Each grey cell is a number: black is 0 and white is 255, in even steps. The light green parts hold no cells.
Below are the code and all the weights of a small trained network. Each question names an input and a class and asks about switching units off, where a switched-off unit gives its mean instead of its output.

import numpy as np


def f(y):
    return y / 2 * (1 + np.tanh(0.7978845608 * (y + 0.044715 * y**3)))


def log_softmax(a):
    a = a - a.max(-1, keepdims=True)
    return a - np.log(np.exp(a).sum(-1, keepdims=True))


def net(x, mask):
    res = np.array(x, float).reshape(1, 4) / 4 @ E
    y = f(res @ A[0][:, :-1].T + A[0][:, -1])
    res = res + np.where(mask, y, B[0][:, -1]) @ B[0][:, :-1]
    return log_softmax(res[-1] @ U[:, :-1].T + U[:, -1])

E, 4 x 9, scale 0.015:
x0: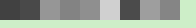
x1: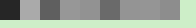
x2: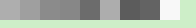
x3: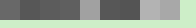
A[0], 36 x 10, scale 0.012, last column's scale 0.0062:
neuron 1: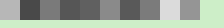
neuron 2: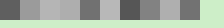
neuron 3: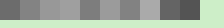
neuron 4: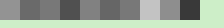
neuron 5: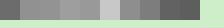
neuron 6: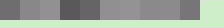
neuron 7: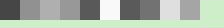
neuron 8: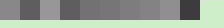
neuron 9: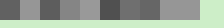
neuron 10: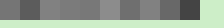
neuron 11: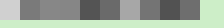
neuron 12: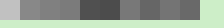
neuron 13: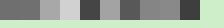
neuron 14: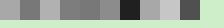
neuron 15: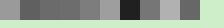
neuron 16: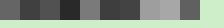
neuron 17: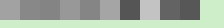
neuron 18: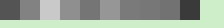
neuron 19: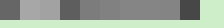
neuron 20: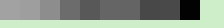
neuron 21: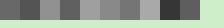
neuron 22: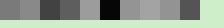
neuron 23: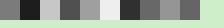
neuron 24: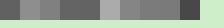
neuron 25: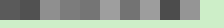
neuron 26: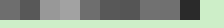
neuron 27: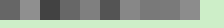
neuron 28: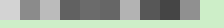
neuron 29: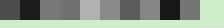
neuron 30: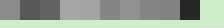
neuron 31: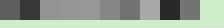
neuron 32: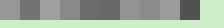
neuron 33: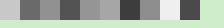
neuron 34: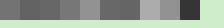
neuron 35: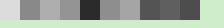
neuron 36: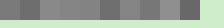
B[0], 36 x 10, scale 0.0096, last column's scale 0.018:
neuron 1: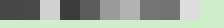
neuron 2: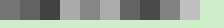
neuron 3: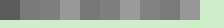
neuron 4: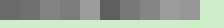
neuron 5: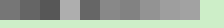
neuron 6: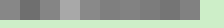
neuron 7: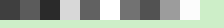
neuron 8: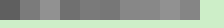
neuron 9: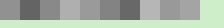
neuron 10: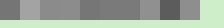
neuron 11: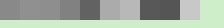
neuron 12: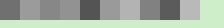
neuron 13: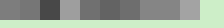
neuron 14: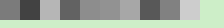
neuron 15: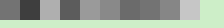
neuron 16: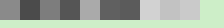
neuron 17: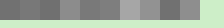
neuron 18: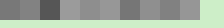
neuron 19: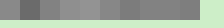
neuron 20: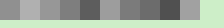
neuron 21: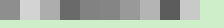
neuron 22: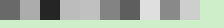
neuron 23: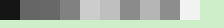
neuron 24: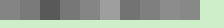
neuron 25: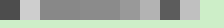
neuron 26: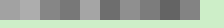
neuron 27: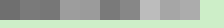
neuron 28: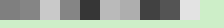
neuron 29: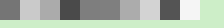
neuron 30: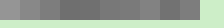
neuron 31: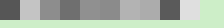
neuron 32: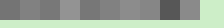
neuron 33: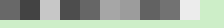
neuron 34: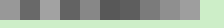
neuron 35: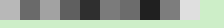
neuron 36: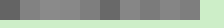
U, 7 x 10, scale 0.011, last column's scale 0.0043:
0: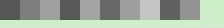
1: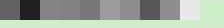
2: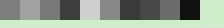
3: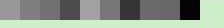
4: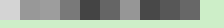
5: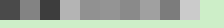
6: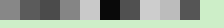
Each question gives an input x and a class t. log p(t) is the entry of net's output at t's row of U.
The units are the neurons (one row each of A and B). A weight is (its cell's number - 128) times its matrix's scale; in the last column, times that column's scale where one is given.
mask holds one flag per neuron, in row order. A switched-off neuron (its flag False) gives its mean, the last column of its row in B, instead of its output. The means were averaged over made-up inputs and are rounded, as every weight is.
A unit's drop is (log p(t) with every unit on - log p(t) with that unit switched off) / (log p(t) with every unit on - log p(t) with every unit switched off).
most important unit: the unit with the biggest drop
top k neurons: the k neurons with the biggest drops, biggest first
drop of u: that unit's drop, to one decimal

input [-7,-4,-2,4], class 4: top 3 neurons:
[neuron 23; neuron 7; neuron 28]
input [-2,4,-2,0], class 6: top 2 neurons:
[neuron 7; neuron 28]
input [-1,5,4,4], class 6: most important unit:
neuron 28
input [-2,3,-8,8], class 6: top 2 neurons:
[neuron 22; neuron 16]
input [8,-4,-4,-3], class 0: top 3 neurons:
[neuron 29; neuron 21; neuron 31]
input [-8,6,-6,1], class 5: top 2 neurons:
[neuron 16; neuron 22]
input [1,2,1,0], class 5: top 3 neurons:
[neuron 33; neuron 35; neuron 1]
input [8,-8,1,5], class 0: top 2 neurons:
[neuron 29; neuron 23]
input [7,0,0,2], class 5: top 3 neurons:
[neuron 7; neuron 2; neuron 23]
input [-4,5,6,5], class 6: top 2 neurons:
[neuron 22; neuron 28]
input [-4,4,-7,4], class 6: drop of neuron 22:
0.2
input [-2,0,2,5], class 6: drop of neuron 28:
0.1
